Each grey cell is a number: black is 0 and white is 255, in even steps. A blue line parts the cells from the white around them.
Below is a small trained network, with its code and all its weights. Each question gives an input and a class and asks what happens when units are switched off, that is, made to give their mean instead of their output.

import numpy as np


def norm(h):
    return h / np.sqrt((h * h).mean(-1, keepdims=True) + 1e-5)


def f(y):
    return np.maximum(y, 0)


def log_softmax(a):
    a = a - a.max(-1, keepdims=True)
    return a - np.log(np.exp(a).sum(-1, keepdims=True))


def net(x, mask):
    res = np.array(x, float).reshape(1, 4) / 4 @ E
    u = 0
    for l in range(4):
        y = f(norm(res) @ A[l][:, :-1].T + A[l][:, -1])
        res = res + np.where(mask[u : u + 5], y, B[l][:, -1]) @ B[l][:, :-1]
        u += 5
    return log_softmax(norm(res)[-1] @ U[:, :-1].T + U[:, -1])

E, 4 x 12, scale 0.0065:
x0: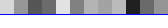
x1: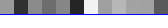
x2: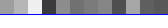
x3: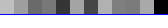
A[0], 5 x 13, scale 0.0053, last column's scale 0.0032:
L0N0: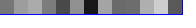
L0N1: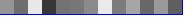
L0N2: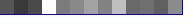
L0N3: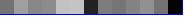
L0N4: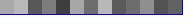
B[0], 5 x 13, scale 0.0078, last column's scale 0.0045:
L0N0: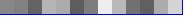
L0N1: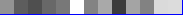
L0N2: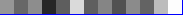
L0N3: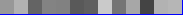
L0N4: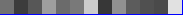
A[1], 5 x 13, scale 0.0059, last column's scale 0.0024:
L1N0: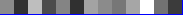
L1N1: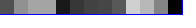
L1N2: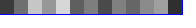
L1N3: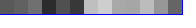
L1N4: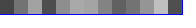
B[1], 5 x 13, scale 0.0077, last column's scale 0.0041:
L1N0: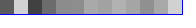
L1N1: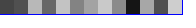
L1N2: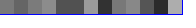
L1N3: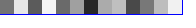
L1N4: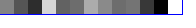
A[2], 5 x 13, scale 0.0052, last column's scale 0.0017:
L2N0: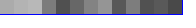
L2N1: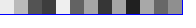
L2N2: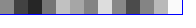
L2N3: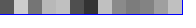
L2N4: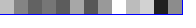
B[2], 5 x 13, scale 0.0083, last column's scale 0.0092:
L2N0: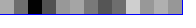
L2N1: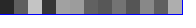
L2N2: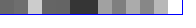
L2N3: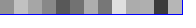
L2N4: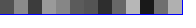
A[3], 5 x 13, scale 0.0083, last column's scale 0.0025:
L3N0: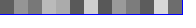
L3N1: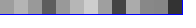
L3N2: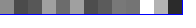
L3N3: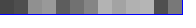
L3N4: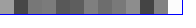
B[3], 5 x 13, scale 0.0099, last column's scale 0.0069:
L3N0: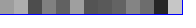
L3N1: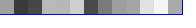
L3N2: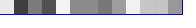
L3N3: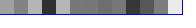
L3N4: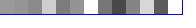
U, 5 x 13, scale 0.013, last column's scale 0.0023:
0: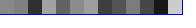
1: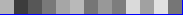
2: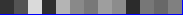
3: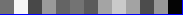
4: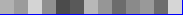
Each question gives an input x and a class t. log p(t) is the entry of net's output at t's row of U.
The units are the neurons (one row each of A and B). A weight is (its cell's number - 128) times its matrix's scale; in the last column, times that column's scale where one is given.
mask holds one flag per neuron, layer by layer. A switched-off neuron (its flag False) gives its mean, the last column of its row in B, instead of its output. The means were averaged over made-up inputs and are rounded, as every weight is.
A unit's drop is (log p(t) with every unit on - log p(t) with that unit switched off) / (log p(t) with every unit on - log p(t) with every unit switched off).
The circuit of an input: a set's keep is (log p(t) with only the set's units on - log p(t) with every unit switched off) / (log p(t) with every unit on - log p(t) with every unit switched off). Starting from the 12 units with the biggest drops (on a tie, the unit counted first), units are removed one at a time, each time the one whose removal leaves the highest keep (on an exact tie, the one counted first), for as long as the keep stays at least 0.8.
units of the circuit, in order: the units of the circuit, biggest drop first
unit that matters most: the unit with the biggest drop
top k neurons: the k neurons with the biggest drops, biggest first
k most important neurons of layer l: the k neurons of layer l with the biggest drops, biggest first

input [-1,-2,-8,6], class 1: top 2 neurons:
(L3N2 L0N2)
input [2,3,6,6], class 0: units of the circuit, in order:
(L2N4)
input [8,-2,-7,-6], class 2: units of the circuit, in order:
(L2N1 L0N1)
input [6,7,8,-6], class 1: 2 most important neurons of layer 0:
(L0N1 L0N0)
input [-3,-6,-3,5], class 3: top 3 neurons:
(L0N0 L0N3 L1N4)
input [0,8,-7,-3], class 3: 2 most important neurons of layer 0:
(L0N1 L0N4)
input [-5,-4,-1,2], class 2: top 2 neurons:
(L3N3 L1N3)
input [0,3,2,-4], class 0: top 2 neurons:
(L1N4 L3N0)
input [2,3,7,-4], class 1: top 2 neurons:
(L0N1 L3N1)
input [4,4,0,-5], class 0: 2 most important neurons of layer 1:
(L1N4 L1N2)
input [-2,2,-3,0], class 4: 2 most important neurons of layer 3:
(L3N4 L3N1)
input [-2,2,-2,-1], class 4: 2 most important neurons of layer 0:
(L0N2 L0N1)
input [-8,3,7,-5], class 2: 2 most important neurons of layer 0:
(L0N2 L0N3)
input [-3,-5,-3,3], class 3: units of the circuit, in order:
(L0N0)
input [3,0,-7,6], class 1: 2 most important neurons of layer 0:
(L0N2 L0N3)
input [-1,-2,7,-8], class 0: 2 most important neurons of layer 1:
(L1N4 L1N2)
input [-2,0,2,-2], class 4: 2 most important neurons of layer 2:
(L2N4 L2N0)
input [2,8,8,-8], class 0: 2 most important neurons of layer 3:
(L3N0 L3N2)
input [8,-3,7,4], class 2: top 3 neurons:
(L2N1 L0N2 L0N4)
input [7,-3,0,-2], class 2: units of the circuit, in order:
(L2N1)
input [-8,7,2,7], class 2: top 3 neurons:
(L1N1 L3N3 L1N4)
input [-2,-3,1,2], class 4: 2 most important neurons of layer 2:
(L2N4 L2N1)
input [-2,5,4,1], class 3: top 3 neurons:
(L1N3 L0N2 L1N0)
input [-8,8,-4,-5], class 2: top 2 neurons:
(L1N1 L3N3)
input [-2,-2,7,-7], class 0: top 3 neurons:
(L1N4 L0N2 L1N2)
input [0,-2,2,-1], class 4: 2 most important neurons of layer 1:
(L1N3 L1N0)
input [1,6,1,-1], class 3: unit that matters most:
L1N3
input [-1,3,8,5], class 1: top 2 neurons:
(L0N1 L3N1)
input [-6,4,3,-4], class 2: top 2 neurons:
(L1N1 L3N3)
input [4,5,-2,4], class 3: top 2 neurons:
(L1N3 L2N4)
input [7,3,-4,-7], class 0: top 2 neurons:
(L3N0 L1N4)
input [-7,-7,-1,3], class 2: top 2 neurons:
(L1N1 L3N3)
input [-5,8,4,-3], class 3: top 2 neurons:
(L1N3 L1N0)
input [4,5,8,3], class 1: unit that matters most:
L0N1
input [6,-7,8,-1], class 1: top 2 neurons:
(L3N1 L1N3)
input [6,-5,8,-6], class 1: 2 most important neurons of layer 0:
(L0N4 L0N1)
